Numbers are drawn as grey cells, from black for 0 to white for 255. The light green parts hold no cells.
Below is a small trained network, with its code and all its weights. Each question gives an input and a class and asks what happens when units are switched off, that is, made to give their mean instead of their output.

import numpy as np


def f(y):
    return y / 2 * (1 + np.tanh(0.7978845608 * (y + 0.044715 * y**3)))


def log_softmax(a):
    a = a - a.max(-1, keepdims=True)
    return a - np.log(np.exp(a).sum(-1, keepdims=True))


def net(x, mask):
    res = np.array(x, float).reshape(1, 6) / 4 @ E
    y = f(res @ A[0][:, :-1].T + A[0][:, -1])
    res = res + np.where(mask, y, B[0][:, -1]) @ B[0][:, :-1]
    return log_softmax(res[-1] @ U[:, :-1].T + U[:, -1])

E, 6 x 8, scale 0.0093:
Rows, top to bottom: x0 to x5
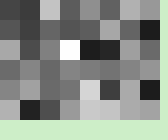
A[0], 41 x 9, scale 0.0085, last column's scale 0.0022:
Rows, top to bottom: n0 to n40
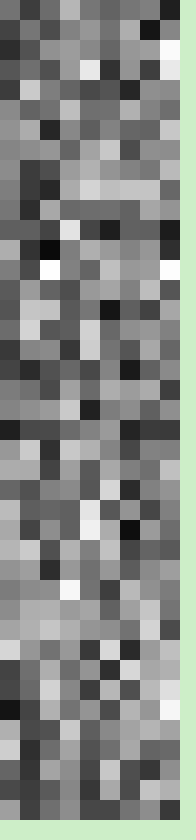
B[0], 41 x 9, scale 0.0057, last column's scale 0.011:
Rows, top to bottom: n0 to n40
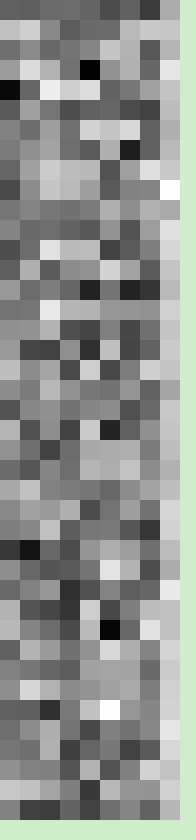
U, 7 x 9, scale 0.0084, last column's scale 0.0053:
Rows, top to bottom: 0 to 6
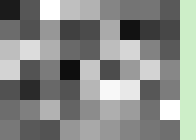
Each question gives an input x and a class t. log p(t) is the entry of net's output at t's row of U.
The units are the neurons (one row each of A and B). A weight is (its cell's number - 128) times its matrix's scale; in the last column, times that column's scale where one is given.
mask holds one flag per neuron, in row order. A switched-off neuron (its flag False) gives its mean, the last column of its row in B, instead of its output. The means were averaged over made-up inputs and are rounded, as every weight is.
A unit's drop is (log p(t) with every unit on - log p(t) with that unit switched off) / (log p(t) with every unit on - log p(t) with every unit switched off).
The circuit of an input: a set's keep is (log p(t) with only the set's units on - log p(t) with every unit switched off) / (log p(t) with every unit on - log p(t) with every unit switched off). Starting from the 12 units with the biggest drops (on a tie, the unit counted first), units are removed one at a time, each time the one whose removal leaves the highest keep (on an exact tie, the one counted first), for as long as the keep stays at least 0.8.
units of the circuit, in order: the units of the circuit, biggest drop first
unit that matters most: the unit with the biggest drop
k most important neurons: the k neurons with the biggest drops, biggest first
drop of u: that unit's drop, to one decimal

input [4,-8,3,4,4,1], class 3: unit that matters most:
n30
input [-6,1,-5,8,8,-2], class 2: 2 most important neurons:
[n3 n1]
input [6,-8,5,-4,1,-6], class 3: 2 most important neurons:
[n30 n31]
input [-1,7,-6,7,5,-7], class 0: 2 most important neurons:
[n4 n15]
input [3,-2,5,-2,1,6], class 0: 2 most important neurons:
[n9 n8]
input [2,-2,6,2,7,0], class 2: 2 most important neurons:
[n3 n1]
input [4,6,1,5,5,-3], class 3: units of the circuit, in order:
[n21 n1]
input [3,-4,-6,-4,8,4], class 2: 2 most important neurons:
[n3 n25]
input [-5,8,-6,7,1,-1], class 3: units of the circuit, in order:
[n21 n18]
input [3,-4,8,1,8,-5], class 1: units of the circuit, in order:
[n29 n11]
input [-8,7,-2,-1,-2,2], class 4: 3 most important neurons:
[n27 n32 n28]
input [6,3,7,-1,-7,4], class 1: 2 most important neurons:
[n37 n0]
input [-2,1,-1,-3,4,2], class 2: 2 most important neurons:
[n4 n3]
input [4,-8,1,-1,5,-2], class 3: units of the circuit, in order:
[n30]
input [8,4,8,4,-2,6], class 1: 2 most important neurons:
[n37 n5]
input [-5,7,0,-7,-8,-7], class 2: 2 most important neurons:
[n39 n24]
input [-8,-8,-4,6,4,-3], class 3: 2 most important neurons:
[n31 n30]
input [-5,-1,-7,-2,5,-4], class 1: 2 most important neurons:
[n16 n17]
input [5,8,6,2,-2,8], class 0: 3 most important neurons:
[n12 n9 n8]
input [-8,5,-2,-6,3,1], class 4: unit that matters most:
n27
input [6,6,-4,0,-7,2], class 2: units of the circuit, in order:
[n39 n34]
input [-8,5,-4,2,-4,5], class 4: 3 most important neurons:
[n27 n28 n32]
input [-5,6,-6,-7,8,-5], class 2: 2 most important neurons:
[n1 n3]
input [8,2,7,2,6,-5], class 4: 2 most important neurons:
[n35 n33]
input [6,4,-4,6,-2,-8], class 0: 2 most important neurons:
[n4 n15]
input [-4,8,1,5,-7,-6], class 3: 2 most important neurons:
[n18 n21]
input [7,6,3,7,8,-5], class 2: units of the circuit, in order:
[n1]
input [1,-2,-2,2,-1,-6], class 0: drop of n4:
0.2
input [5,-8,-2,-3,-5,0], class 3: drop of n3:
0.1
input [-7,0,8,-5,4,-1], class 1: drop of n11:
0.1
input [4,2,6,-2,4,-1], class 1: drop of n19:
0.0
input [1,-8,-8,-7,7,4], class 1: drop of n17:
0.2
